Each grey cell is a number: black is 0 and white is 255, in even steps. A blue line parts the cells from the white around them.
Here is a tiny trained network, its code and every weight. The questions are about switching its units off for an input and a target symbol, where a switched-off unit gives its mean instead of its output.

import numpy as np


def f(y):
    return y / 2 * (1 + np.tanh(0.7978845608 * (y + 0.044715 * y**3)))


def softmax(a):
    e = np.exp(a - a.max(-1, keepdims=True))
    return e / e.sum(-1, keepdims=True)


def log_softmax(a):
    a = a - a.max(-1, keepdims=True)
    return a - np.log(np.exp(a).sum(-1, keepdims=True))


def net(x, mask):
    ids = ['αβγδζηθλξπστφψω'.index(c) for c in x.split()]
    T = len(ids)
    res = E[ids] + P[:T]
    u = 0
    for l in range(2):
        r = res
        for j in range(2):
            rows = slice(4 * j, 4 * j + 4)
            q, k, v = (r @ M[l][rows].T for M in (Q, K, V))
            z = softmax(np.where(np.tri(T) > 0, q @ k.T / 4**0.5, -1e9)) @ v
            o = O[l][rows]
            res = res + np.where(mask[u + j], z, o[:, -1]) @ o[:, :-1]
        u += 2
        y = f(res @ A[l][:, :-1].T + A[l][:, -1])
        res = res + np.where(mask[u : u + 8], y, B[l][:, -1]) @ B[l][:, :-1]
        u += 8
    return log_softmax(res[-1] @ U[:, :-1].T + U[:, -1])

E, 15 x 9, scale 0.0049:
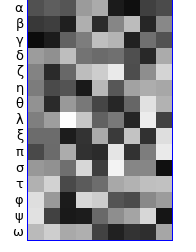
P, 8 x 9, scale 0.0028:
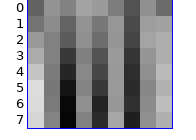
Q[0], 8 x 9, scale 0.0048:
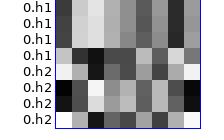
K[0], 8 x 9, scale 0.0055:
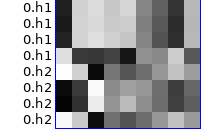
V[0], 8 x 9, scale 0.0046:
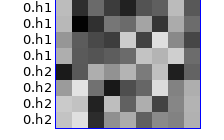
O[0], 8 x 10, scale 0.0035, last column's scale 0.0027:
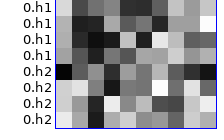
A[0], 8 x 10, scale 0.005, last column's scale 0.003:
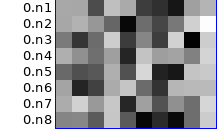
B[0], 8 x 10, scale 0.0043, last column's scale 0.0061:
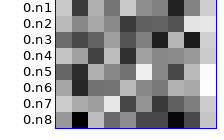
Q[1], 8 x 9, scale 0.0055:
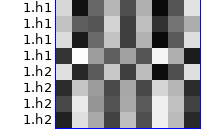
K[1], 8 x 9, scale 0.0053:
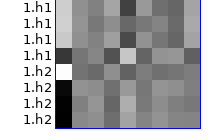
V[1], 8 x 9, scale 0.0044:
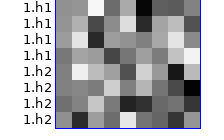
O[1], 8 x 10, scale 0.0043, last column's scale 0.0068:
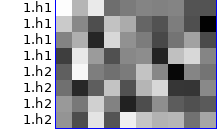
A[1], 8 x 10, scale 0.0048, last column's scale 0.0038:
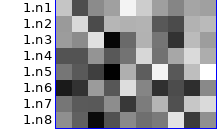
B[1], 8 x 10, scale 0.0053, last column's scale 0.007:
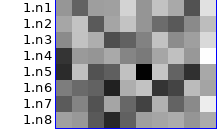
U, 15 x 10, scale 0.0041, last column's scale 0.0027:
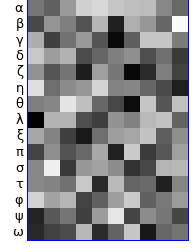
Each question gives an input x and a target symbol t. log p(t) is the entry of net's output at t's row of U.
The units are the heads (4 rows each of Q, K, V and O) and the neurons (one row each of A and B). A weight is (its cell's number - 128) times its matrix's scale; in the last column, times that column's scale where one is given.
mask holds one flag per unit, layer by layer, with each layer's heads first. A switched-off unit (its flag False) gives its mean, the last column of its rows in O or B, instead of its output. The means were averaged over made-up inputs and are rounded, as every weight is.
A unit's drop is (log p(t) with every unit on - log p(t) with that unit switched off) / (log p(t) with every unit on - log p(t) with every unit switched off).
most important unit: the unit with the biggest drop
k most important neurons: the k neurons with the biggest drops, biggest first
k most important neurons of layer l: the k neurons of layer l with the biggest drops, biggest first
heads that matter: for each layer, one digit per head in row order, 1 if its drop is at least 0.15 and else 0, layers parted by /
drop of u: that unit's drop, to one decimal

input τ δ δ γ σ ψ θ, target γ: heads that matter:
10 / 01
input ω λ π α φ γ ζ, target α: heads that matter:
01 / 01
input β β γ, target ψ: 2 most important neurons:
(1.n6 0.n2)
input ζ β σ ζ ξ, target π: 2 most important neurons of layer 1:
(1.n5 1.n7)
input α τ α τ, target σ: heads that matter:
01 / 11
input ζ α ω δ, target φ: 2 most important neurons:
(1.n3 0.n8)
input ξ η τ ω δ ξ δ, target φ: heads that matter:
00 / 11
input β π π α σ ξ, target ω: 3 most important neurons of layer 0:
(0.n7 0.n4 0.n6)
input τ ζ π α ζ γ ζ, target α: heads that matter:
00 / 01
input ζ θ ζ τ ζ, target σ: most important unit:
1.h2
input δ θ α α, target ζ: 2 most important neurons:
(1.n6 0.n8)
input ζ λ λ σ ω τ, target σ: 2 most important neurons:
(0.n4 1.n2)
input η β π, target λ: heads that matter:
00 / 10
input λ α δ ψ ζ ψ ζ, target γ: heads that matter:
10 / 01
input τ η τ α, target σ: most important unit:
1.h1
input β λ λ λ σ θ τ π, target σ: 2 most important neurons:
(1.n2 0.n4)
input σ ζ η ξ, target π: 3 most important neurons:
(1.n5 0.n7 0.n3)
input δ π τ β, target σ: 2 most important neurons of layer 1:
(1.n2 1.n1)
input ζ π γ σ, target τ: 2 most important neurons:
(0.n7 0.n3)
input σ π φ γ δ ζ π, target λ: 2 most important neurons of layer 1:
(1.n4 1.n3)
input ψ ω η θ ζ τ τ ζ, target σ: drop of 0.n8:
0.2
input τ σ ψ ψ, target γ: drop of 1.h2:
0.4
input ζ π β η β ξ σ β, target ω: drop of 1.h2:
0.3
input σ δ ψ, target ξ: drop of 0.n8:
0.1
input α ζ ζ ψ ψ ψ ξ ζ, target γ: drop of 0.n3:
0.1
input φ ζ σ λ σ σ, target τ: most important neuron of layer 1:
(1.n5)
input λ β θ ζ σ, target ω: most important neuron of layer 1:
(1.n7)
